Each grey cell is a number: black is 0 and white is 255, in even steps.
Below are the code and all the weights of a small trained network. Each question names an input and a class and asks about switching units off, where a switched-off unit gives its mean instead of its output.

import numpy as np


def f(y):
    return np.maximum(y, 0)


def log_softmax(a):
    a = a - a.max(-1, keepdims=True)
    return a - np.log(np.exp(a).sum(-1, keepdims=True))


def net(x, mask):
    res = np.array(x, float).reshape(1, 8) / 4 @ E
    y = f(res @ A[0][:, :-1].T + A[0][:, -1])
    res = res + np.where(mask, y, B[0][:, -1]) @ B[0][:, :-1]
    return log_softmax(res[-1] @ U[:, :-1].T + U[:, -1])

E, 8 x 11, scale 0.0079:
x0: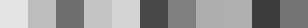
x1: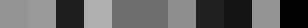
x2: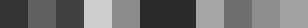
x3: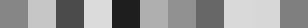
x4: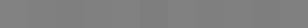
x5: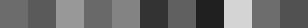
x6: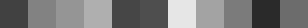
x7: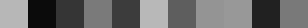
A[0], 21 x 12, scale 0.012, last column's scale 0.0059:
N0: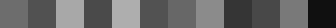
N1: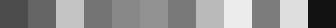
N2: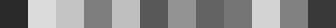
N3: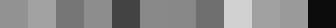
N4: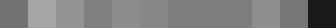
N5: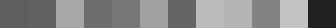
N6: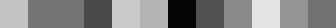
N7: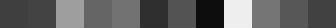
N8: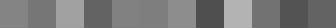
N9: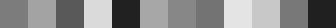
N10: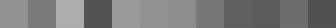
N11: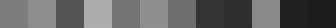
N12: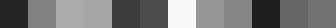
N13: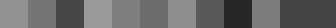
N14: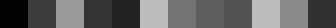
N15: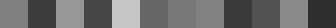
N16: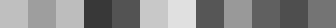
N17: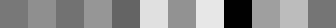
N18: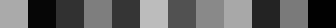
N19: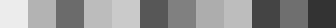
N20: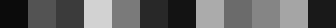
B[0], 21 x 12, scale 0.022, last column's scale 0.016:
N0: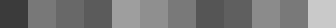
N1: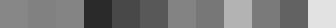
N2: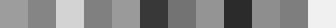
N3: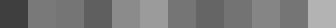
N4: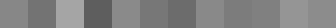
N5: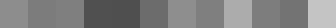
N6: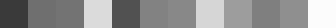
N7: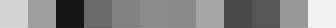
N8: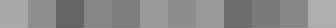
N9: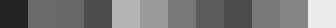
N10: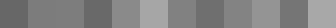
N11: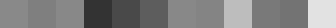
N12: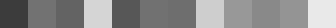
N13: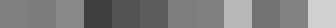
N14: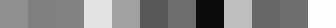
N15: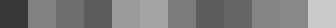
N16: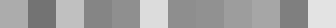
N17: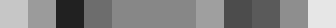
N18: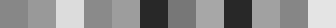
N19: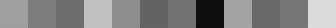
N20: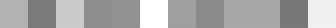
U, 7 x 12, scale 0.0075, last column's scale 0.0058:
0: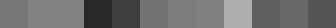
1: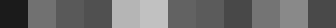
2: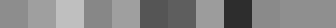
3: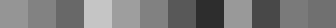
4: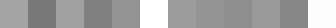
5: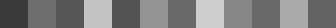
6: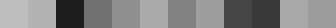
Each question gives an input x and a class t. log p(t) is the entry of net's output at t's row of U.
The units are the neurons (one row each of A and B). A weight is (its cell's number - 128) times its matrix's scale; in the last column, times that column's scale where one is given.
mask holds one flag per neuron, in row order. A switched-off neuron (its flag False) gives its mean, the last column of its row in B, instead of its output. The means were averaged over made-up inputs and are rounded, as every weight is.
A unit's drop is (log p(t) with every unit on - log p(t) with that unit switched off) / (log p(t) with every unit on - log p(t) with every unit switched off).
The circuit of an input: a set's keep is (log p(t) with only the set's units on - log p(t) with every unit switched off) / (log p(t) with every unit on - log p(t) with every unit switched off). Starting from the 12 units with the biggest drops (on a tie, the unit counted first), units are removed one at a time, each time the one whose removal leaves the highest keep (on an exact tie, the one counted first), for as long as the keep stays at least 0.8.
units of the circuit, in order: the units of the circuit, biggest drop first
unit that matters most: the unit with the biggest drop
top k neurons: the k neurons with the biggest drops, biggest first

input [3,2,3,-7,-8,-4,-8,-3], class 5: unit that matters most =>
N6
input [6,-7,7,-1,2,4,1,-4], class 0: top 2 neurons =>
[N1, N14]
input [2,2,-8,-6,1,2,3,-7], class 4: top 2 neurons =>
[N16, N18]
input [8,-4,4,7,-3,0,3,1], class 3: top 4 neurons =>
[N19, N15, N0, N10]
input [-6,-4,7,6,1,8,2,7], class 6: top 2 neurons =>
[N7, N2]
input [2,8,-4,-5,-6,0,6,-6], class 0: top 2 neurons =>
[N11, N13]
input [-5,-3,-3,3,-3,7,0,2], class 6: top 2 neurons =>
[N7, N19]
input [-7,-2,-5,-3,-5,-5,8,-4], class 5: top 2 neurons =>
[N12, N19]
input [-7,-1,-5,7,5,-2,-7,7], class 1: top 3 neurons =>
[N9, N3, N2]
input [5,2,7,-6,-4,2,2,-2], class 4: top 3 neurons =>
[N20, N9, N14]
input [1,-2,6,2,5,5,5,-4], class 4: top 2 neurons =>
[N20, N6]
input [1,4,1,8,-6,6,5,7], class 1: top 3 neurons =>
[N9, N2, N3]
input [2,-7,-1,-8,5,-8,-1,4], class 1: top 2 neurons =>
[N15, N0]
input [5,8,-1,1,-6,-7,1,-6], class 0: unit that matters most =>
N11
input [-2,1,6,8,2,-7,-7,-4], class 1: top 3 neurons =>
[N9, N7, N12]
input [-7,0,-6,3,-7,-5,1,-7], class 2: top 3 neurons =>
[N2, N19, N20]
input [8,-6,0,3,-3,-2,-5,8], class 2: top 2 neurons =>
[N18, N14]
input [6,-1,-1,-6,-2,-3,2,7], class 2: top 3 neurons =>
[N18, N9, N14]
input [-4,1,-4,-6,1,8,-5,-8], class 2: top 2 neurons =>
[N2, N17]
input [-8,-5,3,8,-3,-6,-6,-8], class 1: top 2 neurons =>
[N9, N18]
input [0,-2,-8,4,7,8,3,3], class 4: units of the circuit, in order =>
[N16]
